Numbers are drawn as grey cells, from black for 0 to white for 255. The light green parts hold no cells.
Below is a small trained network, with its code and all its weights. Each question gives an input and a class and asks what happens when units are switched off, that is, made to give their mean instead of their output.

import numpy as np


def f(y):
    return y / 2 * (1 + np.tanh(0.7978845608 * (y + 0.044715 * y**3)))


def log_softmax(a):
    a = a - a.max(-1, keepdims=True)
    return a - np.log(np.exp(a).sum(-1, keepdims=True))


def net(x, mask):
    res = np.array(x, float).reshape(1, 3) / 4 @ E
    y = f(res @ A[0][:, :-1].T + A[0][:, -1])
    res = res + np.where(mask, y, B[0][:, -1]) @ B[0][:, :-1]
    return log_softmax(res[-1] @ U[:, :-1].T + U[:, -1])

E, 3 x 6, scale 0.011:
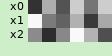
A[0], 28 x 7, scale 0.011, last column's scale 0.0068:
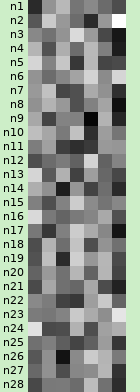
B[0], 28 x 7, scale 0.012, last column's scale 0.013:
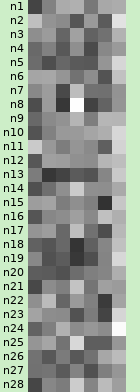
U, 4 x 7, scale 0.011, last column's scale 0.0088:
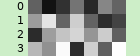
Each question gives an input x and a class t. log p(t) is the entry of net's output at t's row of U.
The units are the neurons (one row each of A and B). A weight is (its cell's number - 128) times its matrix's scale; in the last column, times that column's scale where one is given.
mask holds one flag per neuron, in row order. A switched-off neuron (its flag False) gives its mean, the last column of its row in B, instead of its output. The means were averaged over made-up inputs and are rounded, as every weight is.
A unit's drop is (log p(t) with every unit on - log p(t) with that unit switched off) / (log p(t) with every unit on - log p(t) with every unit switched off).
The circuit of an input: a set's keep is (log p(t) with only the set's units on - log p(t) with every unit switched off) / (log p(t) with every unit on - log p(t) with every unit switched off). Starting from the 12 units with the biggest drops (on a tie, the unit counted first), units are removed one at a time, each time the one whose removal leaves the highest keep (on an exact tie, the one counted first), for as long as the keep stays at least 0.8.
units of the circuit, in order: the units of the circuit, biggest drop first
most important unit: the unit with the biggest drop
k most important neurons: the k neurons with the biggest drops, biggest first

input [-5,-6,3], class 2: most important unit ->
n12
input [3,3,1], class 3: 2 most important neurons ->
n13; n5
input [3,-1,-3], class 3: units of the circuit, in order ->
n2; n13; n17
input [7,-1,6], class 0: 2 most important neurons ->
n19; n18
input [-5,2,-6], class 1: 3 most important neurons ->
n11; n19; n22
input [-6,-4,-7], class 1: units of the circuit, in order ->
n11; n8
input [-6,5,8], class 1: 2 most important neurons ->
n15; n17
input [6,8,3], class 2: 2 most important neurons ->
n10; n24
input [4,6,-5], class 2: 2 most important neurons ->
n10; n9
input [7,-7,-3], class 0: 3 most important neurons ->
n19; n18; n26
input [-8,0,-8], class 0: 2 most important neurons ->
n5; n13
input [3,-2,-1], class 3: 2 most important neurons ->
n13; n5
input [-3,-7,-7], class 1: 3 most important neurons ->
n11; n22; n2
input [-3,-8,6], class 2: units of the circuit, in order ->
n12
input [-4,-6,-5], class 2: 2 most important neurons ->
n1; n12
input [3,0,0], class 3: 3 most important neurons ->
n13; n5; n8
